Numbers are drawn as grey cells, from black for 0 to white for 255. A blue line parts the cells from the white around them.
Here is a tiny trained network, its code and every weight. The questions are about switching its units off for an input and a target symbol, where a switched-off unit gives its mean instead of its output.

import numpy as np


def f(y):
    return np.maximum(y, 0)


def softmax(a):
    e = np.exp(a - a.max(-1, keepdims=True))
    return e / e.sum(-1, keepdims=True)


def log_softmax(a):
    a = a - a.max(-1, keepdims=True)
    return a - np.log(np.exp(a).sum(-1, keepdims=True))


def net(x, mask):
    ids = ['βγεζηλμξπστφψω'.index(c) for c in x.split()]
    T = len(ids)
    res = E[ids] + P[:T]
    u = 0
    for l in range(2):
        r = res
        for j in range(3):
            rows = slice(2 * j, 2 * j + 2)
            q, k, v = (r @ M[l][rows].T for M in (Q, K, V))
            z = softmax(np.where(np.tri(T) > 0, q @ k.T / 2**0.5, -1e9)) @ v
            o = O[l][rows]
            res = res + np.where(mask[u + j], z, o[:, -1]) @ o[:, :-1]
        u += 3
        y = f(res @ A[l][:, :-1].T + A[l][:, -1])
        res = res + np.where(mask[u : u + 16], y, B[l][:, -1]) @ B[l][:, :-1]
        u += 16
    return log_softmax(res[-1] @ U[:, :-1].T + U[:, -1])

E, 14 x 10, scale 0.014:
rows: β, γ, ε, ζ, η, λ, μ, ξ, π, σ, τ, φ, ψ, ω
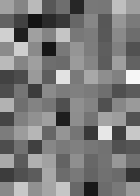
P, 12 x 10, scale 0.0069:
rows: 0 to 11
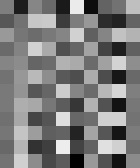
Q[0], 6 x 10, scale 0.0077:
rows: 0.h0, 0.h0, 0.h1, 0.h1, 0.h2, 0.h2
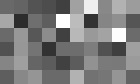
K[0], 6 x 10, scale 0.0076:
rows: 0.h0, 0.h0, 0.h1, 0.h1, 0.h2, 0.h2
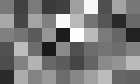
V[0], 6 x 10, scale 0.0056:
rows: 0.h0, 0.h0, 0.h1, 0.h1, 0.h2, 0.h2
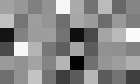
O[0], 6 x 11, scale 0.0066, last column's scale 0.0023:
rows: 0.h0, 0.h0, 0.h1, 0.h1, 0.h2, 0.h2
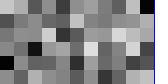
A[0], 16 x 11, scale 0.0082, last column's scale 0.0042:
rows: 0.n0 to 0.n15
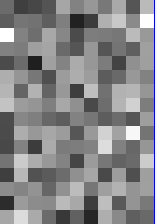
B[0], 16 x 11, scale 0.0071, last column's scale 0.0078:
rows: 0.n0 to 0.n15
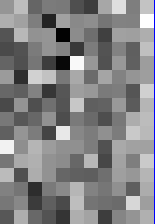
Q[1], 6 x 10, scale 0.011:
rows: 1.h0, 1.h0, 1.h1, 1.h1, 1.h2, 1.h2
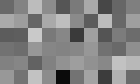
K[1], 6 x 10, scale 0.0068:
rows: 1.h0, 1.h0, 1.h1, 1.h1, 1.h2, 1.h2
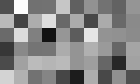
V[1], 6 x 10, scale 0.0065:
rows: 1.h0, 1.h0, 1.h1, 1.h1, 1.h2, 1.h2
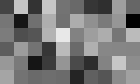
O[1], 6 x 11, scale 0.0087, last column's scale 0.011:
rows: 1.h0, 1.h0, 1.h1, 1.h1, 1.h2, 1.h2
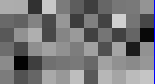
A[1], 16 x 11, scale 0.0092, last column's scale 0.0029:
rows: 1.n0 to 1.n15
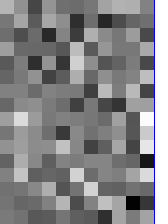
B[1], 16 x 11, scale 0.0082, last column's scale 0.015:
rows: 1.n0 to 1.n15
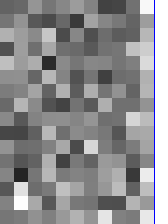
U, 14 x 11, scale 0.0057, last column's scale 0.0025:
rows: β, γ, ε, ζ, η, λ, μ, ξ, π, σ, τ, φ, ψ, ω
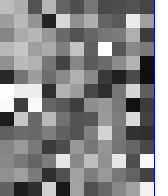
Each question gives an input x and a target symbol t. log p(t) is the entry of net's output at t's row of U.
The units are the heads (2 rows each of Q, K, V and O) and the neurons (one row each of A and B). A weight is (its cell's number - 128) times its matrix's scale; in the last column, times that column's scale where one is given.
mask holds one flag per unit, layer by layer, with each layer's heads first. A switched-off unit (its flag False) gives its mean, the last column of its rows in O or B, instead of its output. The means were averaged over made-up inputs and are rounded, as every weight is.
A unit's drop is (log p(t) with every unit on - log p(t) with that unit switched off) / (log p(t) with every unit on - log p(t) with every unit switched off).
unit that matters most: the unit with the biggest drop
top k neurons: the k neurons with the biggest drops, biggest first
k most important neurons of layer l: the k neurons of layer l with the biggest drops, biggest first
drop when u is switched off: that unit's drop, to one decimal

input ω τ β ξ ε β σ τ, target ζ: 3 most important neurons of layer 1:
1.n4, 1.n13, 1.n0
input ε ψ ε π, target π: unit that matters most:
1.h2
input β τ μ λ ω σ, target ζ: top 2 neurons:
1.n12, 0.n9
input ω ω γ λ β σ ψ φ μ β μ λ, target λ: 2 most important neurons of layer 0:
0.n9, 0.n6
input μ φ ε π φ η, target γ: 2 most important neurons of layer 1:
1.n12, 1.n8
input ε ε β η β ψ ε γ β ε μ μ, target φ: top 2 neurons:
0.n11, 1.n13
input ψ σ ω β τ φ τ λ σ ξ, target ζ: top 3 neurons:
0.n9, 0.n15, 0.n1
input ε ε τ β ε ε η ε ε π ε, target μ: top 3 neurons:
1.n14, 1.n2, 1.n12
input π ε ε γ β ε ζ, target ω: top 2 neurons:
1.n12, 0.n15
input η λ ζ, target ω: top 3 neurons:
1.n4, 0.n9, 1.n13
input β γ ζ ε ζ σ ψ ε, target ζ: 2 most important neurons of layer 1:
1.n4, 1.n13
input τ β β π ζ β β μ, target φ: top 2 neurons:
1.n13, 0.n6
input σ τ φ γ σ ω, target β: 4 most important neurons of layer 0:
0.n11, 0.n2, 0.n7, 0.n10
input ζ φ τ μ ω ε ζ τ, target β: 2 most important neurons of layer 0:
0.n7, 0.n2
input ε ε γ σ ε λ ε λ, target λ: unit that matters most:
1.h1
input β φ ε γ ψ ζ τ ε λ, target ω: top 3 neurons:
1.n2, 0.n14, 1.n4
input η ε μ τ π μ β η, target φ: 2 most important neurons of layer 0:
0.n6, 0.n1
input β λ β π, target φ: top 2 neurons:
0.n1, 1.n13
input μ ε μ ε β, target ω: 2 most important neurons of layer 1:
1.n12, 1.n9
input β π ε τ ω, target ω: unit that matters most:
1.n12
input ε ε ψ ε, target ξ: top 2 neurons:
1.n3, 1.n13
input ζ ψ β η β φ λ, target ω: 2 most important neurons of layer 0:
0.n14, 0.n9
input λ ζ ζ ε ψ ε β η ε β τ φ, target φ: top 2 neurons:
1.n13, 0.n6
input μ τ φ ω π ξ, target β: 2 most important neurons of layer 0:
0.n2, 0.n7
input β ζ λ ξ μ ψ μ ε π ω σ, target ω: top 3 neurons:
1.n12, 1.n2, 0.n14
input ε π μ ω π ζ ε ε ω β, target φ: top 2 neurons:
0.n11, 1.n13
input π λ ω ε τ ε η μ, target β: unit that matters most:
1.h0
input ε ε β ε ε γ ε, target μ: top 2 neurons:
1.n14, 1.n12
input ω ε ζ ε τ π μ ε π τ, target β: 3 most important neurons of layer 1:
1.n1, 1.n15, 1.n4
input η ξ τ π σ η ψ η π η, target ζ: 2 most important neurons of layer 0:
0.n9, 0.n2
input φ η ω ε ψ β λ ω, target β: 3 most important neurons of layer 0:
0.n11, 0.n15, 0.n2
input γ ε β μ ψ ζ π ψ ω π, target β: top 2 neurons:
0.n7, 0.n2
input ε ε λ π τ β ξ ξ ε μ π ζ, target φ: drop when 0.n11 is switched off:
0.2
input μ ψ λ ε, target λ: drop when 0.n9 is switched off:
0.4
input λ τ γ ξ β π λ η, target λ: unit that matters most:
0.n9
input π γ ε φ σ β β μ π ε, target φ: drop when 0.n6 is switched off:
0.2
